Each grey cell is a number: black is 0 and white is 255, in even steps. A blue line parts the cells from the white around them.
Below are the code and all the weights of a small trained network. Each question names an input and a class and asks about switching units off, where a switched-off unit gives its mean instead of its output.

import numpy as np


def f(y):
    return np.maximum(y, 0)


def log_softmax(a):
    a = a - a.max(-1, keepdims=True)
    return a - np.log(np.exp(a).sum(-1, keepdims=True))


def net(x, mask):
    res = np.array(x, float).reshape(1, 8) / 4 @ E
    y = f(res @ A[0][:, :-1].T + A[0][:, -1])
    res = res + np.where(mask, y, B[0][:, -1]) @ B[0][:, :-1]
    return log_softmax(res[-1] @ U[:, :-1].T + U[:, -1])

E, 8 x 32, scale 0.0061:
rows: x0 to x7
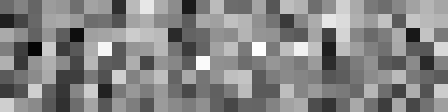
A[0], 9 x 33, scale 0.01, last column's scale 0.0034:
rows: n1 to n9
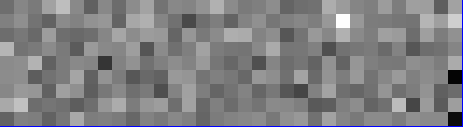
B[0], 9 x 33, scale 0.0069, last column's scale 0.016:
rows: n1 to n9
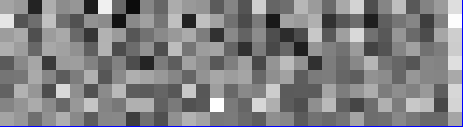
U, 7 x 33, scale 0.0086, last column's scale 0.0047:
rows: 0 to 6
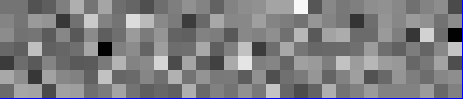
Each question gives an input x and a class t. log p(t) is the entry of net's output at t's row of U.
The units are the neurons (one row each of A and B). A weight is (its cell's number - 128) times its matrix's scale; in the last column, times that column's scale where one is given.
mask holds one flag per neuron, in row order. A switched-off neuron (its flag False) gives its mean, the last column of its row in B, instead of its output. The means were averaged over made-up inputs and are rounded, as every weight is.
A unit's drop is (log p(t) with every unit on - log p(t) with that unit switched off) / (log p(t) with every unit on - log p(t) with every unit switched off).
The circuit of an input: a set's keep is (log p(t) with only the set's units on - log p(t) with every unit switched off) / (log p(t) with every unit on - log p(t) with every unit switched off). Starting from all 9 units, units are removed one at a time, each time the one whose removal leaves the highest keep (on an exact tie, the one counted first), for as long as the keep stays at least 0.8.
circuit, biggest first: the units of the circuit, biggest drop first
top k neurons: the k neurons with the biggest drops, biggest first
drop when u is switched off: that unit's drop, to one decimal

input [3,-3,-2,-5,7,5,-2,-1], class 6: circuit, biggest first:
[n2]
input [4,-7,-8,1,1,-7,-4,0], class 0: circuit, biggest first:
[n2; n3]
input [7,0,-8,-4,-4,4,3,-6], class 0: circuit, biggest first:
[n1; n2; n4; n3]
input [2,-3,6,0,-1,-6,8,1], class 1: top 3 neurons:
[n1; n3; n9]
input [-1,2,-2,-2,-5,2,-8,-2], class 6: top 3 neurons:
[n2; n7; n4]
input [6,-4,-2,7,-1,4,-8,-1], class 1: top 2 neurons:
[n8; n1]
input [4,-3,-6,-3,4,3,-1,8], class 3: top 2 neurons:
[n1; n7]
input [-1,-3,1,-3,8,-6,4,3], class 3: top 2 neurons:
[n1; n5]
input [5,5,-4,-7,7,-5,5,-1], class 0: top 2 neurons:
[n1; n5]
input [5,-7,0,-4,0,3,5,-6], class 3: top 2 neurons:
[n1; n8]
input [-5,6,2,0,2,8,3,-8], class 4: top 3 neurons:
[n2; n4; n8]
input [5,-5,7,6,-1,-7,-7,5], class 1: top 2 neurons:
[n8; n1]
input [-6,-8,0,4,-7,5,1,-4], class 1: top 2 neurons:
[n8; n5]
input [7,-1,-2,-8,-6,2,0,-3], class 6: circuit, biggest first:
[n7]
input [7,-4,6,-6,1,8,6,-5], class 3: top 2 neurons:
[n1; n4]
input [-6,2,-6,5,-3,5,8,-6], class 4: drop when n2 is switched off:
0.6
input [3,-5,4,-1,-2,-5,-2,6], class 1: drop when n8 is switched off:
0.3
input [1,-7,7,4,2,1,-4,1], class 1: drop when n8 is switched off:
1.2
